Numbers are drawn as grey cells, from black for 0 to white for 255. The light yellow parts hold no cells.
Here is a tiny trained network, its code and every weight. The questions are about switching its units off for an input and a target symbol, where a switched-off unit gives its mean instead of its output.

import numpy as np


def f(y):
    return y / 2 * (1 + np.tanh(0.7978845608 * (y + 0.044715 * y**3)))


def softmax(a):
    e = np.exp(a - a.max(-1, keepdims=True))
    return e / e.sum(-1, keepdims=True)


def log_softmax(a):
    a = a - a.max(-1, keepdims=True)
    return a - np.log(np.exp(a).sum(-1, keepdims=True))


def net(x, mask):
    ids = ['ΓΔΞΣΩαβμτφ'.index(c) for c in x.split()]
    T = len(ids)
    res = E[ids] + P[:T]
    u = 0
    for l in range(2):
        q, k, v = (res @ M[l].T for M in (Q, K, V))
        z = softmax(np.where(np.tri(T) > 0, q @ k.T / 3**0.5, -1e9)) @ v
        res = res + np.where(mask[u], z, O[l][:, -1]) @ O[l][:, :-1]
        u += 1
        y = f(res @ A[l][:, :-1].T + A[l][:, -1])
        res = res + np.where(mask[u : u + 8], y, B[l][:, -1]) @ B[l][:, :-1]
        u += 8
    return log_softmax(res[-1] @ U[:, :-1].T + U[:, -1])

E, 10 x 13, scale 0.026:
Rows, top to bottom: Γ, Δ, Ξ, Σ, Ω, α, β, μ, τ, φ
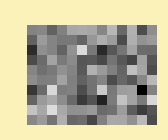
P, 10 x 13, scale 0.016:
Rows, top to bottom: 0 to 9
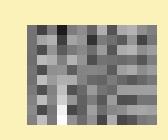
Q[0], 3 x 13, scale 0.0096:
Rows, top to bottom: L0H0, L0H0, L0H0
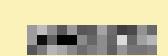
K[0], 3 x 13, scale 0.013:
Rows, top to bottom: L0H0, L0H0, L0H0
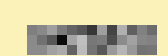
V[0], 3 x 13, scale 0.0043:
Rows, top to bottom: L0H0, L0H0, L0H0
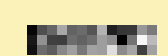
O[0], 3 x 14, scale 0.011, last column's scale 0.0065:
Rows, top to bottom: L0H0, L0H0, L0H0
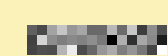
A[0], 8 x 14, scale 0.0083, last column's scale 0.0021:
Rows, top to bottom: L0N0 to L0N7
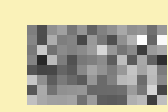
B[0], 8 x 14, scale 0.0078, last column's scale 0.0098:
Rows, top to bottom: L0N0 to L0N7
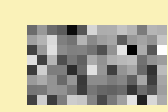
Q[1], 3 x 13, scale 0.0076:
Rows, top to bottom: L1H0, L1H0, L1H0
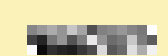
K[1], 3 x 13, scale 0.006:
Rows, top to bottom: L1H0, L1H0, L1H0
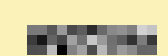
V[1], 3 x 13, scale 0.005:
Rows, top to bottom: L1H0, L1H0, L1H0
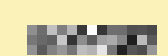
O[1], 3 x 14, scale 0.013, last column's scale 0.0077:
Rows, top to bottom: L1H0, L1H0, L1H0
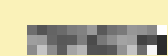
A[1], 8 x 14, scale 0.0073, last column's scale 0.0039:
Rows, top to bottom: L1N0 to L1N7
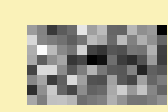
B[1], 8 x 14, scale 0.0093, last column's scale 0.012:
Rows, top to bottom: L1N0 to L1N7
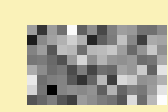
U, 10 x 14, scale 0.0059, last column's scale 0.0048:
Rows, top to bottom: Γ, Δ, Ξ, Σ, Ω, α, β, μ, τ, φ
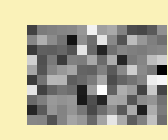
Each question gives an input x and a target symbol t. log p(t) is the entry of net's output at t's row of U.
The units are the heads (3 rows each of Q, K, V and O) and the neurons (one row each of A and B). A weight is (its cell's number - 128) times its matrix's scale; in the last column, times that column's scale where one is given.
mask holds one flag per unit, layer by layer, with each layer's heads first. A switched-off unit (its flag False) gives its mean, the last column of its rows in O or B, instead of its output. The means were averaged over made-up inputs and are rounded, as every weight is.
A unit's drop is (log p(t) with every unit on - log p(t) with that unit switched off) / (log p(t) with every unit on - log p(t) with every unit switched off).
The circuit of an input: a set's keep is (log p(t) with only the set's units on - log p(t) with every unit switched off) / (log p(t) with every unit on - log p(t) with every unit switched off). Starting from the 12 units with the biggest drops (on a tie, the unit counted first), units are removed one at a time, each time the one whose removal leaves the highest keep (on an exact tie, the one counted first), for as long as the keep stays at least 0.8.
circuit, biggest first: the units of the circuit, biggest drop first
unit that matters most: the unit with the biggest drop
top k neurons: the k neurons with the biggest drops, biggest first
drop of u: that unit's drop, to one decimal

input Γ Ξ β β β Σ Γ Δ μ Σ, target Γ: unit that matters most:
L1H0
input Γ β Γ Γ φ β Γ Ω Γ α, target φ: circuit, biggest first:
L1N2; L1H0; L0H0; L1N3
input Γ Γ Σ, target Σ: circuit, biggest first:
L0N1; L1N6
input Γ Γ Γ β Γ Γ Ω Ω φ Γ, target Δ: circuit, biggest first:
L1H0; L0H0; L1N4
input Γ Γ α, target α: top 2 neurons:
L0N2; L1N6
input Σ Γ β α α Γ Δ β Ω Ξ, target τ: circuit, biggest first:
L0H0; L0N2
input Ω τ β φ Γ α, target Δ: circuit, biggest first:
L1H0; L0H0; L1N3; L1N4
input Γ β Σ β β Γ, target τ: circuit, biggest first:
L0H0; L1N7
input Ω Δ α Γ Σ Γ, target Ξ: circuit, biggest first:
L0H0; L1N4
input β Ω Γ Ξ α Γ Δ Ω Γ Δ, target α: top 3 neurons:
L0N7; L0N2; L0N4
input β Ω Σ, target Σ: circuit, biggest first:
L1N6; L0N1
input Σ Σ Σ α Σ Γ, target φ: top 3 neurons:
L1N2; L0N2; L0N4
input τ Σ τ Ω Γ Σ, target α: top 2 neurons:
L0N7; L0N2
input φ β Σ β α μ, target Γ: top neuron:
L1N3
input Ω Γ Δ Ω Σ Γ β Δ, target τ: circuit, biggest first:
L0H0; L1N7
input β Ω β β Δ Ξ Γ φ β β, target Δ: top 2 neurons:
L1N4; L1N7
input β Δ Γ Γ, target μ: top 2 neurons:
L0N2; L0N6
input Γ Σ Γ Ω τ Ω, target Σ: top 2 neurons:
L0N7; L0N2
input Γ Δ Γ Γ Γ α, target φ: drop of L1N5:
0.0
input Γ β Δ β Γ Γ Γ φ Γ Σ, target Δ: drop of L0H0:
0.1
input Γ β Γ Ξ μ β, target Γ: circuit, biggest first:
L1H0
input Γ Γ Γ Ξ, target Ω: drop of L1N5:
0.6
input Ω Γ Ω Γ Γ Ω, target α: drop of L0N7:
0.3
